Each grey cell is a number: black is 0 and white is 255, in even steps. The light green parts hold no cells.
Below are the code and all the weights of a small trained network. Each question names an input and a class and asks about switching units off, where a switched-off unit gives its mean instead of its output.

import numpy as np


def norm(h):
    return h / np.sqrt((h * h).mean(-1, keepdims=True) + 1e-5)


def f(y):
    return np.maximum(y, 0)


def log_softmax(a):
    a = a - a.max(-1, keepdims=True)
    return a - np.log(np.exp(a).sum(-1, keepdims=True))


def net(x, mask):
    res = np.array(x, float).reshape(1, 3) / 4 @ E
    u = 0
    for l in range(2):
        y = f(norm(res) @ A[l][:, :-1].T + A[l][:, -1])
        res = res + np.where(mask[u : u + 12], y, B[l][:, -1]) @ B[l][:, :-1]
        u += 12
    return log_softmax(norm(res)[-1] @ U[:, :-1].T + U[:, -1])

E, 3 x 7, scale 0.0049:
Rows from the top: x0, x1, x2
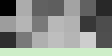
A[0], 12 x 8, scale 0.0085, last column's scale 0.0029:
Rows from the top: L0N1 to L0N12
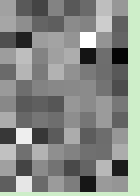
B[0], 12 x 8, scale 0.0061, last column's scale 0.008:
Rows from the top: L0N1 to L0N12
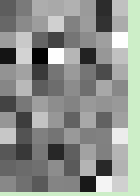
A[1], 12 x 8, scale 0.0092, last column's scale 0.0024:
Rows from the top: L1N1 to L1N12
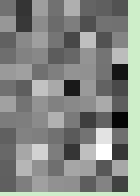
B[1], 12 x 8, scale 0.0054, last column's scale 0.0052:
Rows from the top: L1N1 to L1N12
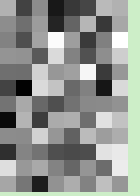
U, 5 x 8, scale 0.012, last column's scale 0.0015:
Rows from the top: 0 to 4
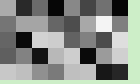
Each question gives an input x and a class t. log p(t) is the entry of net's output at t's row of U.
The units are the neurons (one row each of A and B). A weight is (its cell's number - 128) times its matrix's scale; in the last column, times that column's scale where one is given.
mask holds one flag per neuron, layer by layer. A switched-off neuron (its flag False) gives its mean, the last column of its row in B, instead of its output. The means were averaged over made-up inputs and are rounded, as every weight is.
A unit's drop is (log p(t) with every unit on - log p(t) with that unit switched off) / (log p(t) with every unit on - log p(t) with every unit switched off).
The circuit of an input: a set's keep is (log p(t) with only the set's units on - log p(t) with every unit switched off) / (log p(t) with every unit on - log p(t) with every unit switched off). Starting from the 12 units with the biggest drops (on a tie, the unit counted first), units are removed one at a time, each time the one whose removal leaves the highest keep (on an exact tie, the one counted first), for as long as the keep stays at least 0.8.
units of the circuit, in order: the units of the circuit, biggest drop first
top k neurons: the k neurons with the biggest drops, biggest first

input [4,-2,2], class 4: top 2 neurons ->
(L0N12 L0N10)
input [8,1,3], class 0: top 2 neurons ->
(L0N9 L0N4)
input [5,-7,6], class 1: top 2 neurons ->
(L0N3 L0N1)
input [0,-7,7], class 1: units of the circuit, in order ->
(L0N3)
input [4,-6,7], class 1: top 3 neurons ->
(L0N3 L0N1 L0N11)
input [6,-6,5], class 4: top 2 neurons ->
(L0N12 L0N3)
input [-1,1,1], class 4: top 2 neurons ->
(L0N12 L1N10)
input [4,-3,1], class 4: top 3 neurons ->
(L0N12 L0N10 L1N10)
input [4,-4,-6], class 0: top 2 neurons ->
(L1N1 L0N9)
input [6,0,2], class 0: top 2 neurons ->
(L0N4 L0N9)
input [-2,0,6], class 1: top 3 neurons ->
(L0N3 L0N1 L1N10)
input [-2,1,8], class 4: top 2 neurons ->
(L0N12 L0N5)
